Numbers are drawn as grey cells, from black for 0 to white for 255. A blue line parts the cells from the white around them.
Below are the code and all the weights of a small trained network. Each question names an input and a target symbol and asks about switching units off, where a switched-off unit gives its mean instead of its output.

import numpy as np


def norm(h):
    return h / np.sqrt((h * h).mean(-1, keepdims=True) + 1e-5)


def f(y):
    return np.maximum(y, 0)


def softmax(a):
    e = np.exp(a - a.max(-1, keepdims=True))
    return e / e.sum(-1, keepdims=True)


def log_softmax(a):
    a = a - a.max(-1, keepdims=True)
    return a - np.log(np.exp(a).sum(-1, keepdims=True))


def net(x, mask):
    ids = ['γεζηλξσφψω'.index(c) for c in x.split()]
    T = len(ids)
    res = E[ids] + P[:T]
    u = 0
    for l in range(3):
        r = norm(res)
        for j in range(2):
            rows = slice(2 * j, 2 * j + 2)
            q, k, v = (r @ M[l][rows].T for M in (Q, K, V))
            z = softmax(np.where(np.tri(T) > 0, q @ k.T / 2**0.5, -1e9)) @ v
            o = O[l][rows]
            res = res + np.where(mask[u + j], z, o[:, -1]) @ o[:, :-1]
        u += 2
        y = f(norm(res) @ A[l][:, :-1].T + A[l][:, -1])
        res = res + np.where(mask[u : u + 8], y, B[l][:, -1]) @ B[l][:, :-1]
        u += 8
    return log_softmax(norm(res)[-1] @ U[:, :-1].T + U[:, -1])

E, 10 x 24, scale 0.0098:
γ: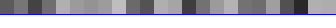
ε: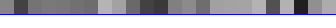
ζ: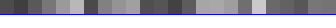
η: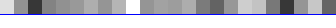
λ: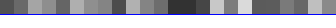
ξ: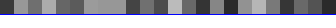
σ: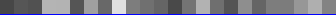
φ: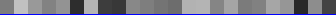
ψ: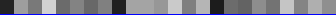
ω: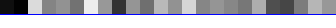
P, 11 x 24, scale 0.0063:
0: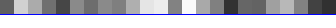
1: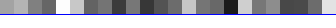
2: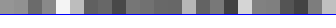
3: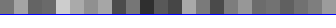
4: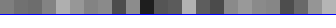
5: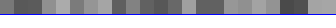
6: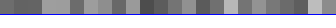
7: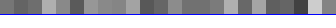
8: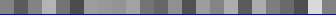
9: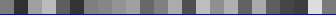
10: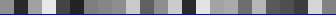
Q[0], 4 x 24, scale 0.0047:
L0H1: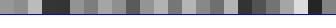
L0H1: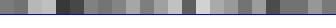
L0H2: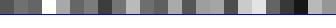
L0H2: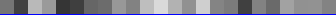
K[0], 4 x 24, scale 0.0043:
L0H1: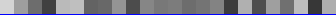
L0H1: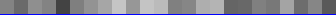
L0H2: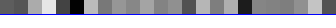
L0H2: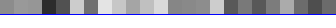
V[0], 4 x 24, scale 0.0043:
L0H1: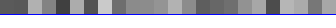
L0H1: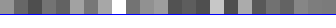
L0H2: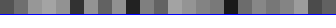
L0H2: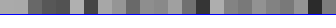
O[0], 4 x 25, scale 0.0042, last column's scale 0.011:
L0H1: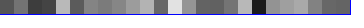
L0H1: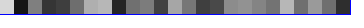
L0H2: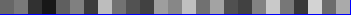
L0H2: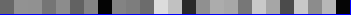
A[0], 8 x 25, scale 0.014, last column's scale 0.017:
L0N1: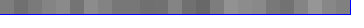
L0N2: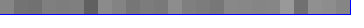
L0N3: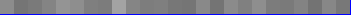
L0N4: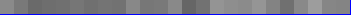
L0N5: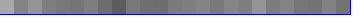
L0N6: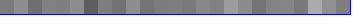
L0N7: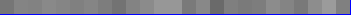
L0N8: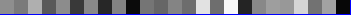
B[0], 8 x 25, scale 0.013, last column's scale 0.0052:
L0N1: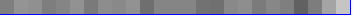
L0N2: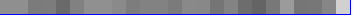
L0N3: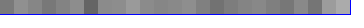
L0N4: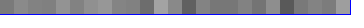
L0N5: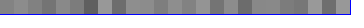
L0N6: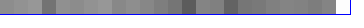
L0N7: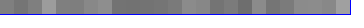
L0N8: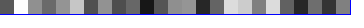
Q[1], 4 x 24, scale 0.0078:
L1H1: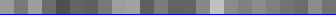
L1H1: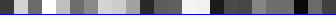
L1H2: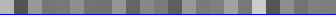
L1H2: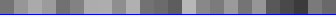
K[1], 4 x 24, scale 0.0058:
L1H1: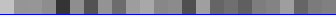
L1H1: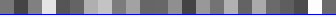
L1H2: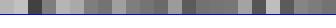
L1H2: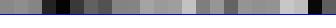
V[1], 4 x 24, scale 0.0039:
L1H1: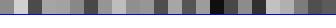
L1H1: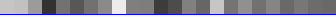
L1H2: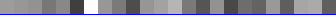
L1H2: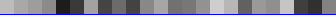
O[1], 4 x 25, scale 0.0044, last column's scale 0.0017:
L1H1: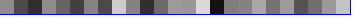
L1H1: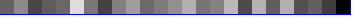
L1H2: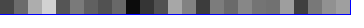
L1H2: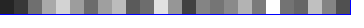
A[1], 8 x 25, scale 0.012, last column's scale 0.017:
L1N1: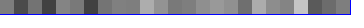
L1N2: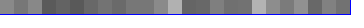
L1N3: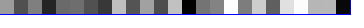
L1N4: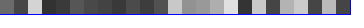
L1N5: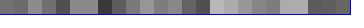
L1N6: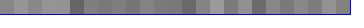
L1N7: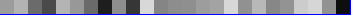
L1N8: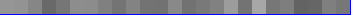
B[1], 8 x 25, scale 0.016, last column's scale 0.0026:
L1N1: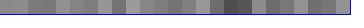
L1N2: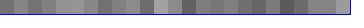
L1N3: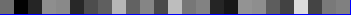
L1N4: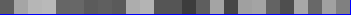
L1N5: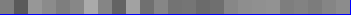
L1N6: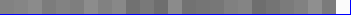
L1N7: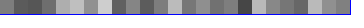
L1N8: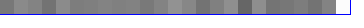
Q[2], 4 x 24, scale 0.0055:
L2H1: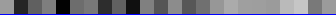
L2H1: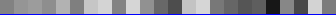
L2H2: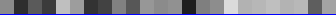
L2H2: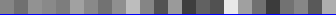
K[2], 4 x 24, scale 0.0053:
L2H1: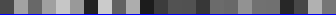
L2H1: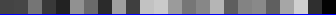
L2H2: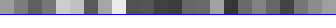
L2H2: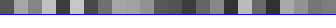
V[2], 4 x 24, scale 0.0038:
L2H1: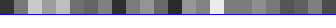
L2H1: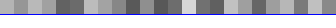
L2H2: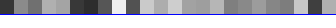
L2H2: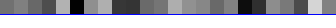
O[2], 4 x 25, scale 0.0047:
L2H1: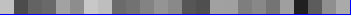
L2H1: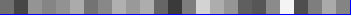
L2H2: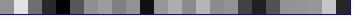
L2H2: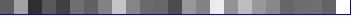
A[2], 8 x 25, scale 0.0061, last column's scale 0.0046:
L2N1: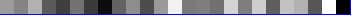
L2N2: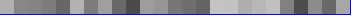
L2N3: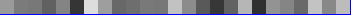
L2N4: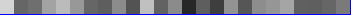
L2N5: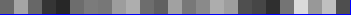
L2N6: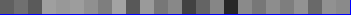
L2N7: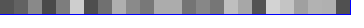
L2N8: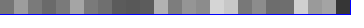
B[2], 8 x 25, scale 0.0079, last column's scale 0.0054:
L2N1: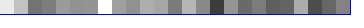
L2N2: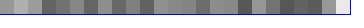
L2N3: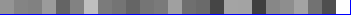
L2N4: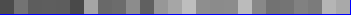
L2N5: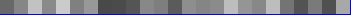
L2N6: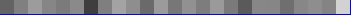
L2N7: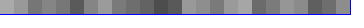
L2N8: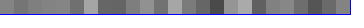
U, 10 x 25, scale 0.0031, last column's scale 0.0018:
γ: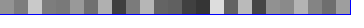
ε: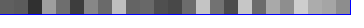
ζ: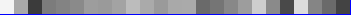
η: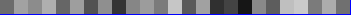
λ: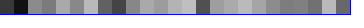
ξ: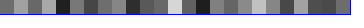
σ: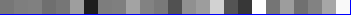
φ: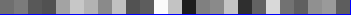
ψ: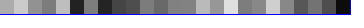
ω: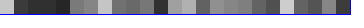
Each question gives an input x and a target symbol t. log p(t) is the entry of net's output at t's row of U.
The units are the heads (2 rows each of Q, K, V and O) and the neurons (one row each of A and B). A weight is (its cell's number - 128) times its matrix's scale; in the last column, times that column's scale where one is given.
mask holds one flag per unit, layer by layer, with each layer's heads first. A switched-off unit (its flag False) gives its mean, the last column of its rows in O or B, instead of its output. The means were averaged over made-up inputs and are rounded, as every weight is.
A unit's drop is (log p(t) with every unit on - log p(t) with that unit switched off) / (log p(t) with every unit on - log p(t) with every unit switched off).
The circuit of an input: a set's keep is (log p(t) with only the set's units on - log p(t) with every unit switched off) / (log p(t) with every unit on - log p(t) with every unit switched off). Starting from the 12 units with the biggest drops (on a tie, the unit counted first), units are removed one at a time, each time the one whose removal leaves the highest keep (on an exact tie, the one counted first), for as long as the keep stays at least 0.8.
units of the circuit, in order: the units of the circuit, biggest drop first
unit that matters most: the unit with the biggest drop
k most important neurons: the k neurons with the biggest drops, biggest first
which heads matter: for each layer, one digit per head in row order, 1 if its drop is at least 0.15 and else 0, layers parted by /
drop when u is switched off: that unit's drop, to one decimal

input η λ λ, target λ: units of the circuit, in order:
[L2H2, L0H2, L2N4]
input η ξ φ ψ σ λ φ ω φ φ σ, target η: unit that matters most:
L2H2
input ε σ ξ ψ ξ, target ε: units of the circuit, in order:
[L0H1, L1H1, L2H1]
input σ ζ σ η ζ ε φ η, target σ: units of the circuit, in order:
[L0H1, L2N3, L2H1]
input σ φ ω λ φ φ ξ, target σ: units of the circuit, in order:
[L0H1, L2N3, L2H1]
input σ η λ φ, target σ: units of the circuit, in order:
[L0H1, L2N3, L2H1]
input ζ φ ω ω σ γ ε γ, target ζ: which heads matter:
01 / 01 / 10
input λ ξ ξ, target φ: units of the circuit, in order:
[L0H2, L1N2]
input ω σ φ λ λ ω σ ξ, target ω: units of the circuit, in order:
[L2H1, L0H2, L1H2]
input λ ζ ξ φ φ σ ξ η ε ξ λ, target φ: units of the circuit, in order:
[L0H2, L0N4]
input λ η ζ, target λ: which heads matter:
11 / 00 / 01
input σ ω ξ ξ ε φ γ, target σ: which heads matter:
10 / 00 / 00
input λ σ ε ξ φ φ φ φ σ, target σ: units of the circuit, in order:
[L0H1, L2N3]
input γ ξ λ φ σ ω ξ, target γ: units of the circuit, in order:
[L1H1]
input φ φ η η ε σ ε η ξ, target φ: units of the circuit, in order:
[L0H2, L1H2, L2H1]
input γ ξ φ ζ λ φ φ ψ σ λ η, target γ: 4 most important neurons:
[L0N7, L0N6, L0N2, L0N3]
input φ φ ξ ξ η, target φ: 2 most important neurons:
[L0N4, L0N6]
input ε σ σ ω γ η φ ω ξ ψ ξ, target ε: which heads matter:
10 / 11 / 10
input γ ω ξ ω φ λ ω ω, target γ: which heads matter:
01 / 10 / 00
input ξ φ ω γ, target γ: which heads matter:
00 / 10 / 00
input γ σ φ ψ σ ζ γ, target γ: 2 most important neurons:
[L0N7, L0N6]
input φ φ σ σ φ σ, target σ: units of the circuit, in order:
[L0H1]
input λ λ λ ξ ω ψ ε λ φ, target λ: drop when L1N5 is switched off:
0.2
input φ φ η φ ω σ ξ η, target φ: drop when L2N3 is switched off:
0.0
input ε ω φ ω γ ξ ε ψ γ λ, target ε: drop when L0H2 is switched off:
0.1
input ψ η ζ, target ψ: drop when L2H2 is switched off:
1.3
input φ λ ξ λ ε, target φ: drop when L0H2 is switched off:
0.3
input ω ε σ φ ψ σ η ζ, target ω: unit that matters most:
L2H1
